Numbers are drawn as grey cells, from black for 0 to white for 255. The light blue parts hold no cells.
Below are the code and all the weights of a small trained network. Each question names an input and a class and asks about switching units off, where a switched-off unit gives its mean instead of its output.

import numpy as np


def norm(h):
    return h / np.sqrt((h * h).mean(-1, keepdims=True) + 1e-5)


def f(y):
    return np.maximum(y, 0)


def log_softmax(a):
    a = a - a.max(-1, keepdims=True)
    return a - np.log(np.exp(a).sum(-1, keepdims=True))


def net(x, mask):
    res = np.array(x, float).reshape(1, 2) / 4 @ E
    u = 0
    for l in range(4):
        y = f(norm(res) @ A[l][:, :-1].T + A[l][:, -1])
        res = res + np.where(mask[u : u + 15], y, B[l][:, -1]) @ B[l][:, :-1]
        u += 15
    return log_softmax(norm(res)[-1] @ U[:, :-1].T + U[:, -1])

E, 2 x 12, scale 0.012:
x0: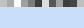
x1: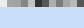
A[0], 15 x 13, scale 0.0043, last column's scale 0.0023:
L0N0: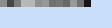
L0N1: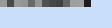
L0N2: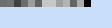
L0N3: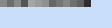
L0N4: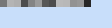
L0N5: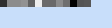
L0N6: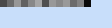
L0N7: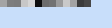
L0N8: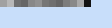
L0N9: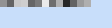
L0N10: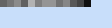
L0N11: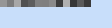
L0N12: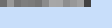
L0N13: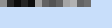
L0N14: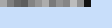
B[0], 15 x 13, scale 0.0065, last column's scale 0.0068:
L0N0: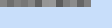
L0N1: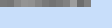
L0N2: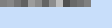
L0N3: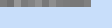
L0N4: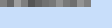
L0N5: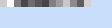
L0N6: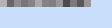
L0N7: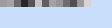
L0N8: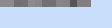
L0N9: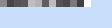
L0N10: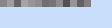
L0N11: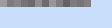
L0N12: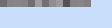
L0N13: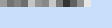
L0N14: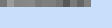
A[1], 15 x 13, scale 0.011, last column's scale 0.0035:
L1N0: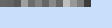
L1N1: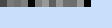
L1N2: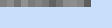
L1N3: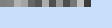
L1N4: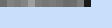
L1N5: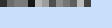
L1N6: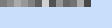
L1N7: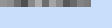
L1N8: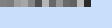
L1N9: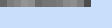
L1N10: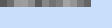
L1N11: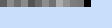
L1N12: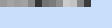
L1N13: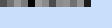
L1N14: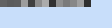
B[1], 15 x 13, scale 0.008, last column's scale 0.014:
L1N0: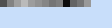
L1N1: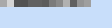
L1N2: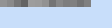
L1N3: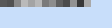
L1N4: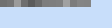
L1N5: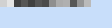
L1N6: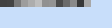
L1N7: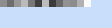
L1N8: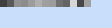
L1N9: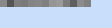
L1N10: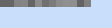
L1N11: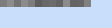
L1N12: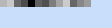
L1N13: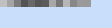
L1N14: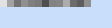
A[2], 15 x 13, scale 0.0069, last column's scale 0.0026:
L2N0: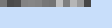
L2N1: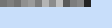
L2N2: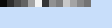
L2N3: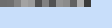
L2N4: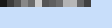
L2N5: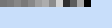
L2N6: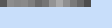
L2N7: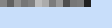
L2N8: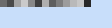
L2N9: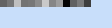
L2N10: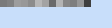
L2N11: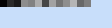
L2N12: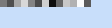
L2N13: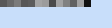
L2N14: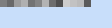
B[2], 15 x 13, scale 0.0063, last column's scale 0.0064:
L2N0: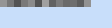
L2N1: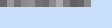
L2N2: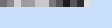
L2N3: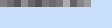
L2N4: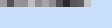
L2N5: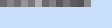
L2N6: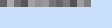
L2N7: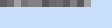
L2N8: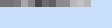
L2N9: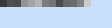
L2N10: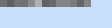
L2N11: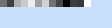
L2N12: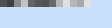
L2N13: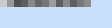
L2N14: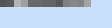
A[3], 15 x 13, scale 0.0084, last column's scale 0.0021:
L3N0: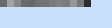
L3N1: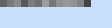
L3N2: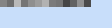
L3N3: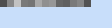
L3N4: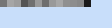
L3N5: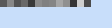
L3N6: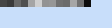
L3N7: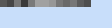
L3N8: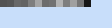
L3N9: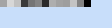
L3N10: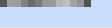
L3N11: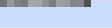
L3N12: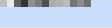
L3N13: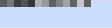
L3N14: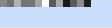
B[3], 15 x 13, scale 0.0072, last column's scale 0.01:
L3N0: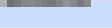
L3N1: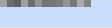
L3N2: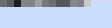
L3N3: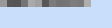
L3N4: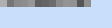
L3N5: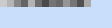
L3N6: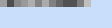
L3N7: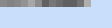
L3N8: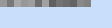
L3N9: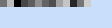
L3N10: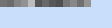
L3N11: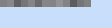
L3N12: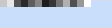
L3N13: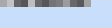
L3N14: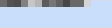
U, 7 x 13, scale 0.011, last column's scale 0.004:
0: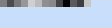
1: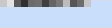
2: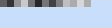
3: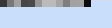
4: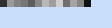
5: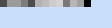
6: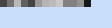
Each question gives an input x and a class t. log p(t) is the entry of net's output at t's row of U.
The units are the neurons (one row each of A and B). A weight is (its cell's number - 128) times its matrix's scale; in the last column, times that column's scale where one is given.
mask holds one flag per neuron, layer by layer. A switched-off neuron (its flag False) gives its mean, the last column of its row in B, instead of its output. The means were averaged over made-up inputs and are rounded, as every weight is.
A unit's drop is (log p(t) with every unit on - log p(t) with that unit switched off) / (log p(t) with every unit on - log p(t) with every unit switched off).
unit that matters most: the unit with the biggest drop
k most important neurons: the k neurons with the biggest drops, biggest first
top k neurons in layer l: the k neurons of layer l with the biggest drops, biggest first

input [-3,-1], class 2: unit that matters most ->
L1N7
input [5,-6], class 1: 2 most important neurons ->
[L1N5 L0N13]
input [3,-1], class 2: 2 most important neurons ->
[L0N9 L2N12]
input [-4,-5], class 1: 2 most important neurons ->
[L0N9 L1N5]
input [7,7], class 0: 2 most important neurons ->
[L0N5 L1N5]
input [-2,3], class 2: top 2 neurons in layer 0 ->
[L0N7 L0N5]
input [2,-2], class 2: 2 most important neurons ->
[L0N9 L1N7]
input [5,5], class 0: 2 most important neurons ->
[L0N5 L1N5]
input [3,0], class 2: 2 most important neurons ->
[L0N9 L2N12]
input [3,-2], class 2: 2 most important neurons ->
[L0N9 L1N7]
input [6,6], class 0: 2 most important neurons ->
[L0N5 L1N5]
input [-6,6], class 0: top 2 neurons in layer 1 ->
[L1N5 L1N1]
